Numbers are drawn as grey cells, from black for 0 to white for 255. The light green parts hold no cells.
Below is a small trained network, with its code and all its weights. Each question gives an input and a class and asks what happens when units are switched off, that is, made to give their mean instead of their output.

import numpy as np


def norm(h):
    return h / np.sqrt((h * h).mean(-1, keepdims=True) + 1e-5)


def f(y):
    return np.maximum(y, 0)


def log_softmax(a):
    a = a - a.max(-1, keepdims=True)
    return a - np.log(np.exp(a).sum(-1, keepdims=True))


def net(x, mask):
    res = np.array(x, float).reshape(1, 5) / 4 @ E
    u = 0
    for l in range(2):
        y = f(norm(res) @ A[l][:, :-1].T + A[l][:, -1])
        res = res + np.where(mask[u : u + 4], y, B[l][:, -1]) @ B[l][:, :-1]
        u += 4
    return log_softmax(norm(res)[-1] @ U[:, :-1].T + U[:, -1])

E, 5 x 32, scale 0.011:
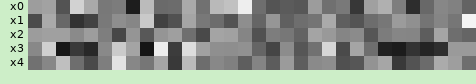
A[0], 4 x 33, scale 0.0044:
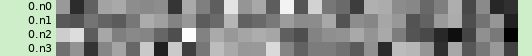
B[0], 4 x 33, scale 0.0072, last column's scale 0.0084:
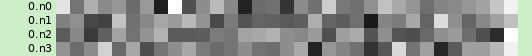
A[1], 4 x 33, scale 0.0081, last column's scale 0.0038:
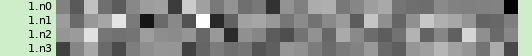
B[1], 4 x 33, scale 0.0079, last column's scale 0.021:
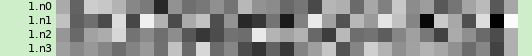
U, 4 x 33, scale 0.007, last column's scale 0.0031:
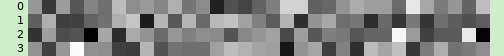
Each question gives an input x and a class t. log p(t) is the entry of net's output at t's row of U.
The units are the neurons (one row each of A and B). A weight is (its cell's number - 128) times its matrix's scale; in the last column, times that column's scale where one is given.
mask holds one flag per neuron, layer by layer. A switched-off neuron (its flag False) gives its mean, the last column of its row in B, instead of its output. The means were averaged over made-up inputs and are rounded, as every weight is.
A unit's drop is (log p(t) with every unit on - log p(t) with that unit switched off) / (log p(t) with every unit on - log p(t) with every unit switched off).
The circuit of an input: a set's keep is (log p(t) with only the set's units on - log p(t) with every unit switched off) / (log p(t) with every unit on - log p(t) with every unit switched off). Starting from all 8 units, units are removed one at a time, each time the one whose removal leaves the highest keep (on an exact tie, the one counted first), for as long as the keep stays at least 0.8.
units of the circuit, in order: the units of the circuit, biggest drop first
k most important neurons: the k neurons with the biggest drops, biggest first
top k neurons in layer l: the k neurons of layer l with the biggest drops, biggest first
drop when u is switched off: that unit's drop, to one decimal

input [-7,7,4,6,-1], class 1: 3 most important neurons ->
(1.n1 0.n0 0.n3)
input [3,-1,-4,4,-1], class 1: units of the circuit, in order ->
(0.n2)
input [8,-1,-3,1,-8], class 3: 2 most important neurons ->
(0.n3 1.n3)
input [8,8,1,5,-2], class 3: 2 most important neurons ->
(1.n1 0.n3)
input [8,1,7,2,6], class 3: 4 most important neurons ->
(1.n1 1.n2 0.n3 0.n1)
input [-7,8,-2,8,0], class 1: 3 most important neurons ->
(1.n1 0.n0 0.n3)
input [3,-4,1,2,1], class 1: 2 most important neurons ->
(0.n2 1.n1)
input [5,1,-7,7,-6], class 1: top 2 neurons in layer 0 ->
(0.n2 0.n0)
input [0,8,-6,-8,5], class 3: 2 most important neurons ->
(1.n1 0.n3)
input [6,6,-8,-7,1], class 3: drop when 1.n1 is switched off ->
0.1
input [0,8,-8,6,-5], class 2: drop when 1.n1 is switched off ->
0.6
